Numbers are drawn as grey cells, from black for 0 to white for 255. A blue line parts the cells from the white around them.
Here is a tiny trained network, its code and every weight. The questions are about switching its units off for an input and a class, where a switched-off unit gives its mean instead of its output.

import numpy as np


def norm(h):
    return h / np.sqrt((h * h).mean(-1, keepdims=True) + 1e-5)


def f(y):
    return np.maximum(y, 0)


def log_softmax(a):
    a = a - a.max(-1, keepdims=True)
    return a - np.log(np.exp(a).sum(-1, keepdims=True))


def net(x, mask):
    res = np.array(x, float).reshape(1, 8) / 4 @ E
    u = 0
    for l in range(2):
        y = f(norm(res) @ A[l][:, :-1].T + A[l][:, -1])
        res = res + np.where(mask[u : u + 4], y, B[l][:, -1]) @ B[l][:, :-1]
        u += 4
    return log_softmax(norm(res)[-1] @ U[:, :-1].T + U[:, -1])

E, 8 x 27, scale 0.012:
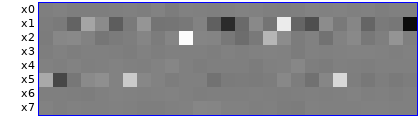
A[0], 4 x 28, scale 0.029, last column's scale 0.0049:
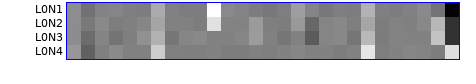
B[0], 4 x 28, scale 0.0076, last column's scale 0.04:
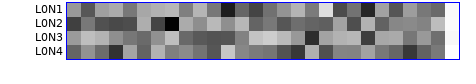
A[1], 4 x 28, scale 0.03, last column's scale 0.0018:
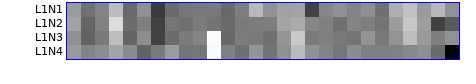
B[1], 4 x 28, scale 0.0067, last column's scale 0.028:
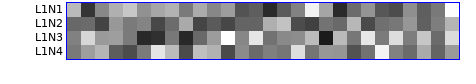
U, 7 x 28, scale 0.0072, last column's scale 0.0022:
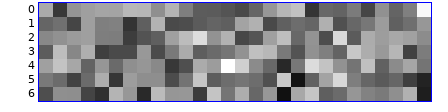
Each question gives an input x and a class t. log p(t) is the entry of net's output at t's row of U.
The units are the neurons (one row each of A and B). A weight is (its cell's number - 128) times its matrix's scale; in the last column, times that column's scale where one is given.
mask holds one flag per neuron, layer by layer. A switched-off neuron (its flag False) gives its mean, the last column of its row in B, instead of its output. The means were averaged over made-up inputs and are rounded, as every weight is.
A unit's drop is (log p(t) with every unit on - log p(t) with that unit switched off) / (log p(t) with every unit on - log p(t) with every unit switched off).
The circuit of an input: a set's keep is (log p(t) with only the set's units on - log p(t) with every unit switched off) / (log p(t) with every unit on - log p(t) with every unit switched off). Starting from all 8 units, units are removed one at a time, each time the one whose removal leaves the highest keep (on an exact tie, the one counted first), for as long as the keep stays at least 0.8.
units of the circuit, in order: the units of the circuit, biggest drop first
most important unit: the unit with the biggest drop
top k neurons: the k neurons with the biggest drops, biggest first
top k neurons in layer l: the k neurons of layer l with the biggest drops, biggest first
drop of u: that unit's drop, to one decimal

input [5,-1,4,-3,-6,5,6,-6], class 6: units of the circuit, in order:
[L0N2]
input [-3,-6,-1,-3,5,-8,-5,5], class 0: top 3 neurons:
[L0N4, L1N1, L0N2]
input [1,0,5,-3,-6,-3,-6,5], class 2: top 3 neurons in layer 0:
[L0N2, L0N4, L0N3]
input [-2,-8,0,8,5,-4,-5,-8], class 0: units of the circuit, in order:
[L1N1, L0N4]
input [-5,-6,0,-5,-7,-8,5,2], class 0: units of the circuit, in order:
[L0N4, L1N1]
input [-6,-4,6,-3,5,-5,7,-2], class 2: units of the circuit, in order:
[L0N4, L1N3]
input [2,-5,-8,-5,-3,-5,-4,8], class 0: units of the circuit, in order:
[L0N4, L1N1]
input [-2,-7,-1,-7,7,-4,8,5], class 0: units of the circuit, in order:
[L1N1, L0N4]
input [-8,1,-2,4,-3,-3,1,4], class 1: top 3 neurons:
[L0N2, L0N4, L0N3]
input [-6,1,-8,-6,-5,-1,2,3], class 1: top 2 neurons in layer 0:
[L0N4, L0N3]
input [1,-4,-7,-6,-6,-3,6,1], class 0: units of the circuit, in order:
[L0N4, L1N1]
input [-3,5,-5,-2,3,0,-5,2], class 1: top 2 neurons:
[L0N4, L0N2]
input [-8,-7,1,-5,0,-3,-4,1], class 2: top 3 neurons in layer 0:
[L0N2, L0N4, L0N1]
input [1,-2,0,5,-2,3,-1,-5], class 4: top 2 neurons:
[L0N3, L0N4]
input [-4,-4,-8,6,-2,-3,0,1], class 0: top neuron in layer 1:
[L1N1]
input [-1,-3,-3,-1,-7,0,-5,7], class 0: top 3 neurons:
[L0N4, L1N1, L1N3]
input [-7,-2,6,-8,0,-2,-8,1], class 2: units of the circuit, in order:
[L1N3, L0N4]
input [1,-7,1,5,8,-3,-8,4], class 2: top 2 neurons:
[L0N2, L0N4]
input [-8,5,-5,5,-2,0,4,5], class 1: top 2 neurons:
[L0N4, L0N2]
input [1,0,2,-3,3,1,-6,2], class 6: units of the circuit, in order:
[L1N1]
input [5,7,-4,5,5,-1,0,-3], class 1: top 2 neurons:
[L0N4, L0N2]
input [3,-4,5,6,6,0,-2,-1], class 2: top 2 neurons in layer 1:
[L1N3, L1N1]
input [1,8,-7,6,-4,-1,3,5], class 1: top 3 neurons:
[L0N4, L0N2, L1N2]
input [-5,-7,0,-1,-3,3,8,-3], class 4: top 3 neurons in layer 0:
[L0N3, L0N1, L0N4]
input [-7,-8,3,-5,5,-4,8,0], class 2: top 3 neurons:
[L0N4, L0N2, L1N1]
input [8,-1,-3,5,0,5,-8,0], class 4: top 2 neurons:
[L0N3, L1N1]
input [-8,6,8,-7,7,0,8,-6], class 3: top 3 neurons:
[L0N4, L1N3, L1N1]
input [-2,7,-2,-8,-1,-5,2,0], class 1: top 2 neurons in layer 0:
[L0N2, L0N4]
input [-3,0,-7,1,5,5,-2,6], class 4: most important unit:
L1N1
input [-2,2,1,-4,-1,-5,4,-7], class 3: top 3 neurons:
[L0N4, L0N2, L0N3]
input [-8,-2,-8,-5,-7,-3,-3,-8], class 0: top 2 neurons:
[L0N4, L0N1]
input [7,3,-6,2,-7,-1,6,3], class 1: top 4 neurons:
[L0N4, L0N2, L0N3, L1N1]
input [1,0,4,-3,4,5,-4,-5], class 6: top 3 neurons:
[L0N2, L1N1, L0N3]
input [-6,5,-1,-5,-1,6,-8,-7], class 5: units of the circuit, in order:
[L0N4]
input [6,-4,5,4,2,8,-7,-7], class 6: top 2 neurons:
[L0N2, L0N1]
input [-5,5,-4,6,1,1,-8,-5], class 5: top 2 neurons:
[L0N1, L0N3]
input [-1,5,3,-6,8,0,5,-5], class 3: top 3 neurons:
[L0N4, L1N1, L0N2]
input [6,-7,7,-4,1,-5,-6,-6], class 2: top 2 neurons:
[L0N4, L1N3]
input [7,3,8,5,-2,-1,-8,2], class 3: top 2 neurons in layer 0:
[L0N4, L0N1]
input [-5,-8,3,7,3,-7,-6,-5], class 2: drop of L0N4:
0.5
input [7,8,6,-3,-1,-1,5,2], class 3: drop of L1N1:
0.1
